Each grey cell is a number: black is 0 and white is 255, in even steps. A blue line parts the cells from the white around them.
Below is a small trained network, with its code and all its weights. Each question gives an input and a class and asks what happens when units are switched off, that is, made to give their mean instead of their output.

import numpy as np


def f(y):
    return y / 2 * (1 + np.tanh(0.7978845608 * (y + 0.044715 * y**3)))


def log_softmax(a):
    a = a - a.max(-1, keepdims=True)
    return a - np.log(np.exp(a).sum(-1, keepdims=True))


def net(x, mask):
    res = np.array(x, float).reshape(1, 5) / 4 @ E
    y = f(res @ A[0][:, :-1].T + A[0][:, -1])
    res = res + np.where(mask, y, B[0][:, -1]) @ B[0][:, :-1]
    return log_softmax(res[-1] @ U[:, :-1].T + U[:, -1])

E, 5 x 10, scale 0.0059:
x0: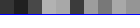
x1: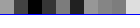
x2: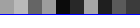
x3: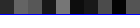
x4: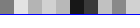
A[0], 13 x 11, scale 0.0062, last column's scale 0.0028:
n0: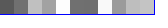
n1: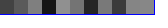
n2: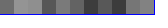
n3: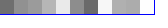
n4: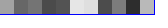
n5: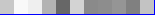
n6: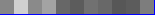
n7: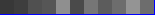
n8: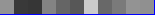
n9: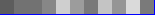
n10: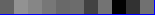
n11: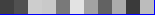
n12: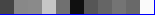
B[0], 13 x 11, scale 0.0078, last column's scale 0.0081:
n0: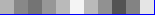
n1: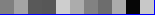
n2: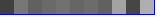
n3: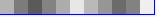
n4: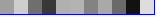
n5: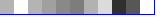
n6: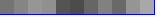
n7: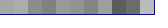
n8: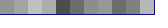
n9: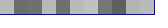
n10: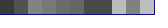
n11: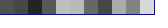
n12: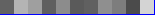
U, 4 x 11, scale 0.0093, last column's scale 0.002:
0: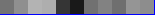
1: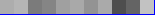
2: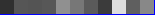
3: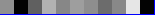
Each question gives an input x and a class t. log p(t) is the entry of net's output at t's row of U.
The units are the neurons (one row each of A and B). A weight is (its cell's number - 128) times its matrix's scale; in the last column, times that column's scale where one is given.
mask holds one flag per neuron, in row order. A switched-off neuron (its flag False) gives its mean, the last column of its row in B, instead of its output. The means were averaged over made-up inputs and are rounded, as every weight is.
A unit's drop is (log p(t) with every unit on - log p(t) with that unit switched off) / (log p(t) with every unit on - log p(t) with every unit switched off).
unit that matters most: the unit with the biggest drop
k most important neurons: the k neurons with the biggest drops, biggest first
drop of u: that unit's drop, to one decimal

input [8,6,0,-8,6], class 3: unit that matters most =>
n5
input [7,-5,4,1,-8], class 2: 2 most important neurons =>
[n5, n11]
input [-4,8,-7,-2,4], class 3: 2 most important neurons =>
[n5, n4]
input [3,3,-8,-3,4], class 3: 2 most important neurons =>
[n5, n4]
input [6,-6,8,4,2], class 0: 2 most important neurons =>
[n6, n1]
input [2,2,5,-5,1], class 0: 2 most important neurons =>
[n0, n3]
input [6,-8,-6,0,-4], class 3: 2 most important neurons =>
[n11, n5]
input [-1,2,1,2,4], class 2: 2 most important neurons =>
[n5, n8]
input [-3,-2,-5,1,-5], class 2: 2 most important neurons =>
[n5, n0]
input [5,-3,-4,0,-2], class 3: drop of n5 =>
0.3
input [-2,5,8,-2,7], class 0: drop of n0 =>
0.0
